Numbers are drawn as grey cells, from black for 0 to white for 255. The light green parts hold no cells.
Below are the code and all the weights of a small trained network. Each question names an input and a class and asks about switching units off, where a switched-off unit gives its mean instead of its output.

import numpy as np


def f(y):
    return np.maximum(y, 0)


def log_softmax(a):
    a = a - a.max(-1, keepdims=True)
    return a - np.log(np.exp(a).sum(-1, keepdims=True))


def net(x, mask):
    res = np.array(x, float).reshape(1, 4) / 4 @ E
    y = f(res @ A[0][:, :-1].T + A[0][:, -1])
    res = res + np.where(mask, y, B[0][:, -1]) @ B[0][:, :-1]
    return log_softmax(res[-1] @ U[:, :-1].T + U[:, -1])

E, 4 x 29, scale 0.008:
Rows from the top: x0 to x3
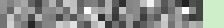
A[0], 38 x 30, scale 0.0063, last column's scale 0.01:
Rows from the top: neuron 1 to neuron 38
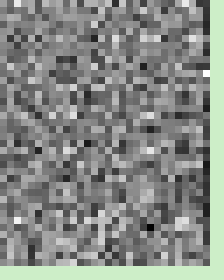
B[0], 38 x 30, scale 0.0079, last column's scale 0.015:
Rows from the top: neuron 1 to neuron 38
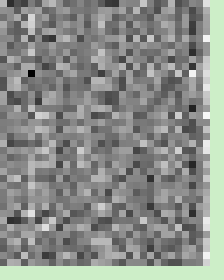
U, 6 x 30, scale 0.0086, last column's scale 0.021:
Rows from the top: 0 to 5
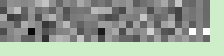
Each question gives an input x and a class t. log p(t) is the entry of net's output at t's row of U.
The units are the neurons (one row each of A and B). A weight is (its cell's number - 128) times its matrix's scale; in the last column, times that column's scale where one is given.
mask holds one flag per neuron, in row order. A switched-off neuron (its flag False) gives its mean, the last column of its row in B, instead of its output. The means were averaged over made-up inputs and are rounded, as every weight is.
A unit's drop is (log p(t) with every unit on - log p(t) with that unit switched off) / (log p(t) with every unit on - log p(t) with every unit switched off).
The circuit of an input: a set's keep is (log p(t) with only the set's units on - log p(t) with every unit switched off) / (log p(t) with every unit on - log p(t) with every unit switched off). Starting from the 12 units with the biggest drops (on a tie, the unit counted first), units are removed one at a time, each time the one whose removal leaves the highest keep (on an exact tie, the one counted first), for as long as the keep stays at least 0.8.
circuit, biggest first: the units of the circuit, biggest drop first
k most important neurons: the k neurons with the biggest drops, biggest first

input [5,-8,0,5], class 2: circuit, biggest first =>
(neuron 21)
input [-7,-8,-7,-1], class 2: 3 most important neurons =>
(neuron 21; neuron 15; neuron 14)
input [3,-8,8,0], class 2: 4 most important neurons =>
(neuron 21; neuron 14; neuron 15; neuron 6)
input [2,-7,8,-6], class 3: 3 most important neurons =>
(neuron 37; neuron 10; neuron 32)
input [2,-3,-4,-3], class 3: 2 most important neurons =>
(neuron 6; neuron 11)
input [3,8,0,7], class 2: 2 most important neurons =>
(neuron 32; neuron 1)
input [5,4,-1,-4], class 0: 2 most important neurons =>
(neuron 17; neuron 22)
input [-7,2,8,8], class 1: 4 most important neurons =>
(neuron 13; neuron 38; neuron 35; neuron 6)
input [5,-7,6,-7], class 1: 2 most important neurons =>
(neuron 26; neuron 12)
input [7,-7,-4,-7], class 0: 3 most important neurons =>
(neuron 17; neuron 22; neuron 32)
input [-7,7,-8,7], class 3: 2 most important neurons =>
(neuron 6; neuron 31)
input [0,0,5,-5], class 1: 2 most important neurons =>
(neuron 6; neuron 12)
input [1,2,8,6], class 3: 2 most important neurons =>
(neuron 37; neuron 10)
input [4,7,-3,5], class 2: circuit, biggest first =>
(neuron 32)
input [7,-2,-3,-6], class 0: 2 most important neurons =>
(neuron 17; neuron 22)
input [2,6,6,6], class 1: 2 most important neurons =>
(neuron 13; neuron 38)
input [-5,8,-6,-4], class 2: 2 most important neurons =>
(neuron 1; neuron 32)
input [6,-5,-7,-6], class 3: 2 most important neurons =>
(neuron 6; neuron 2)
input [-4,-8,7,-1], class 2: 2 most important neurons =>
(neuron 21; neuron 14)
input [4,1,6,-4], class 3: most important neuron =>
(neuron 37)
